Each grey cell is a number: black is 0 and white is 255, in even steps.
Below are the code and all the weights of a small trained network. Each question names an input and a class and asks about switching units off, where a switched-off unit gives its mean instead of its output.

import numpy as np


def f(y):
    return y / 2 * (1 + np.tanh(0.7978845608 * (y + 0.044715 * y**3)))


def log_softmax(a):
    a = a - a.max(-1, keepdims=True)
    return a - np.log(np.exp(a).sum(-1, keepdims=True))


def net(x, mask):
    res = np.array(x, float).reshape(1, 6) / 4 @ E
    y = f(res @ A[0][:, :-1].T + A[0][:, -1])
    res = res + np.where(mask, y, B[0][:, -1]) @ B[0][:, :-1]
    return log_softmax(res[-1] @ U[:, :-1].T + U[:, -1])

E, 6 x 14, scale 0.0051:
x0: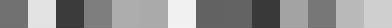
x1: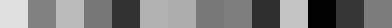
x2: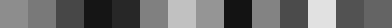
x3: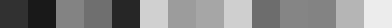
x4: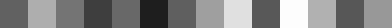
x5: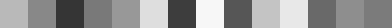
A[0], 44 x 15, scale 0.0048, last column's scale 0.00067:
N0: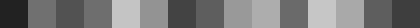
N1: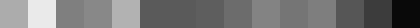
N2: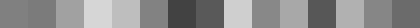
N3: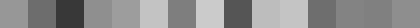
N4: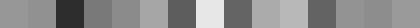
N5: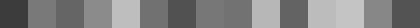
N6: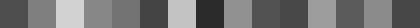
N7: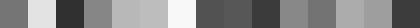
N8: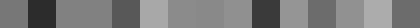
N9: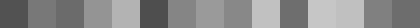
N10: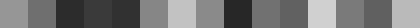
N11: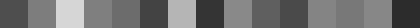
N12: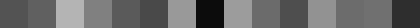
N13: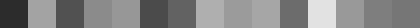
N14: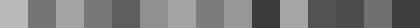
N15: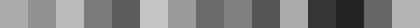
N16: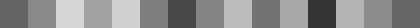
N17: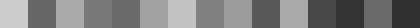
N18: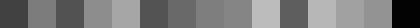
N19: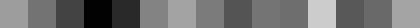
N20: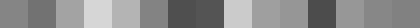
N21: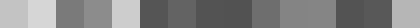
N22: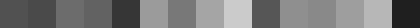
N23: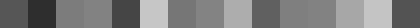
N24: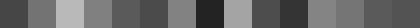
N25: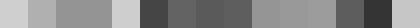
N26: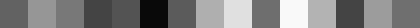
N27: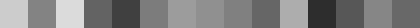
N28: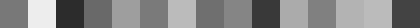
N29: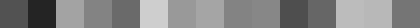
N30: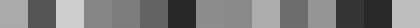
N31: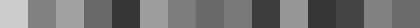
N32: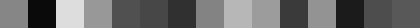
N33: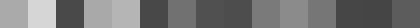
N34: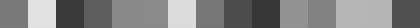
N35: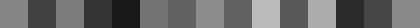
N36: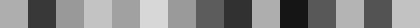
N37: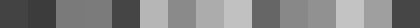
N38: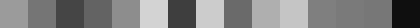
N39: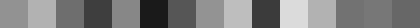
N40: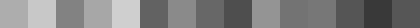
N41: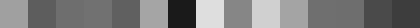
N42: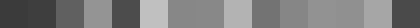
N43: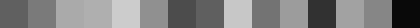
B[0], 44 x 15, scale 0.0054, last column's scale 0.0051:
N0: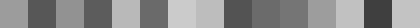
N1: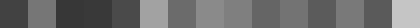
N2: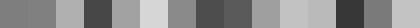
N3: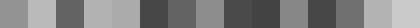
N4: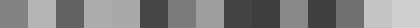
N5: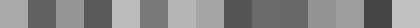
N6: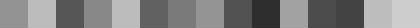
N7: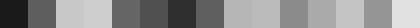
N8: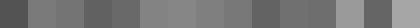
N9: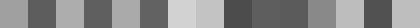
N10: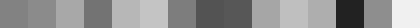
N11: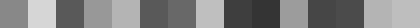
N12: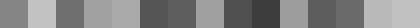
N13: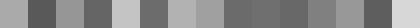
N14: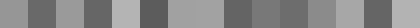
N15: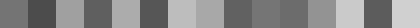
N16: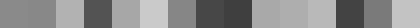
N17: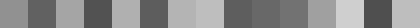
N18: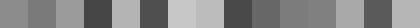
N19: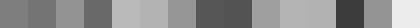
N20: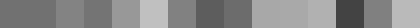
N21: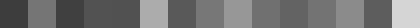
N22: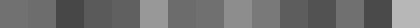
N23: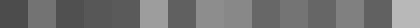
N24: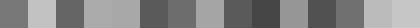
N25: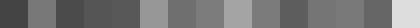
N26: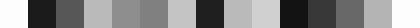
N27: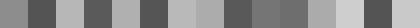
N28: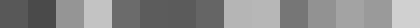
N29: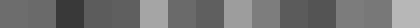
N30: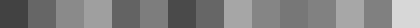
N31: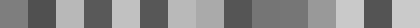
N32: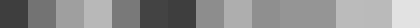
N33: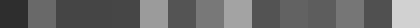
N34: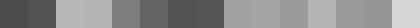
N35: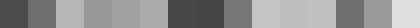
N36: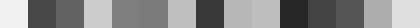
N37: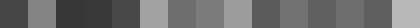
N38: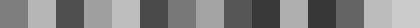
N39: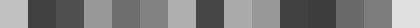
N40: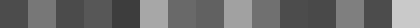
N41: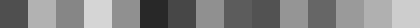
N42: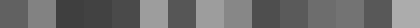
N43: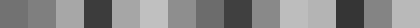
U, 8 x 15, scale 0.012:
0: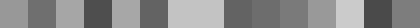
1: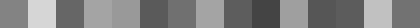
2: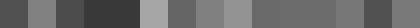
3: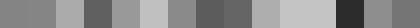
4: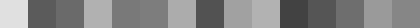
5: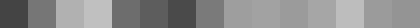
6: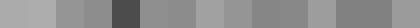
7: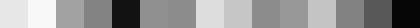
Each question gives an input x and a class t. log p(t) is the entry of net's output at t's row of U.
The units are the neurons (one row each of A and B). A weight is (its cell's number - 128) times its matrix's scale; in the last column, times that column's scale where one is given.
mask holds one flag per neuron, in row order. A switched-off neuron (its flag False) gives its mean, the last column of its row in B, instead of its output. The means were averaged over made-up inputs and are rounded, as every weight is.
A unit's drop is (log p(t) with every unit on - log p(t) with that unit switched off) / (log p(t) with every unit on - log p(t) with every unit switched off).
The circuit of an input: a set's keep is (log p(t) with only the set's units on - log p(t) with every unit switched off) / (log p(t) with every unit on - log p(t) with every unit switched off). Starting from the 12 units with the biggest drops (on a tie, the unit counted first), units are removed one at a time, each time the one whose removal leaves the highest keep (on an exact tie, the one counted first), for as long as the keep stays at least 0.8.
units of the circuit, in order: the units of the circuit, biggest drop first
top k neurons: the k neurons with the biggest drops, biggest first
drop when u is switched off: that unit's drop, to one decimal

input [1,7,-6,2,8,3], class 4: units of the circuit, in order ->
(N26)
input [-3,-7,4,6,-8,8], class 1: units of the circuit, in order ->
(N38, N3)
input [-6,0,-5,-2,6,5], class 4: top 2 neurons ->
(N26, N39)
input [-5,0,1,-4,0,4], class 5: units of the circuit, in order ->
(N30, N41)
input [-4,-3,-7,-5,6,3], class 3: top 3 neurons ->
(N2, N16, N43)
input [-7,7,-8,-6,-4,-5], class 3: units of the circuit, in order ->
(N2, N43)
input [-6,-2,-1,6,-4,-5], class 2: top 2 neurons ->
(N29, N37)
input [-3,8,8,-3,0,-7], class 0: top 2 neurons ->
(N31, N27)
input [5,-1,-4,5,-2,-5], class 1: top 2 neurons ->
(N11, N6)
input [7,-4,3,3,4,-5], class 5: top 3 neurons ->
(N7, N34, N28)
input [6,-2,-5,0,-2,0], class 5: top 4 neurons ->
(N7, N10, N19, N28)
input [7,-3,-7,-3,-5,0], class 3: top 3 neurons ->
(N2, N43, N16)
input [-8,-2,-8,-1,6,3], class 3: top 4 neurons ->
(N2, N16, N43, N20)
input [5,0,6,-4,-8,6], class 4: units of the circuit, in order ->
(N36)
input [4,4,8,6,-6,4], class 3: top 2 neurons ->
(N10, N19)
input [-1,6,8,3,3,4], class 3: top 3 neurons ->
(N10, N19, N35)
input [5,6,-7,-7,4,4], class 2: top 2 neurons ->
(N33, N21)
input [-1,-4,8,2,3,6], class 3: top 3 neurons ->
(N10, N19, N35)
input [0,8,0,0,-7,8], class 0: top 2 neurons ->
(N15, N31)
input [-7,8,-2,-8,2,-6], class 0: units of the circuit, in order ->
(N27)
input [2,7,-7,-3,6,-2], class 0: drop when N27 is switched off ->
0.4
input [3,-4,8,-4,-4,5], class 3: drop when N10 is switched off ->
0.2
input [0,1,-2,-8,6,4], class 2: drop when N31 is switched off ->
0.0
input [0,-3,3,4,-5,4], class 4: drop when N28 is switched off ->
-0.1
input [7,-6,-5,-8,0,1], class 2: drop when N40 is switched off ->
0.1
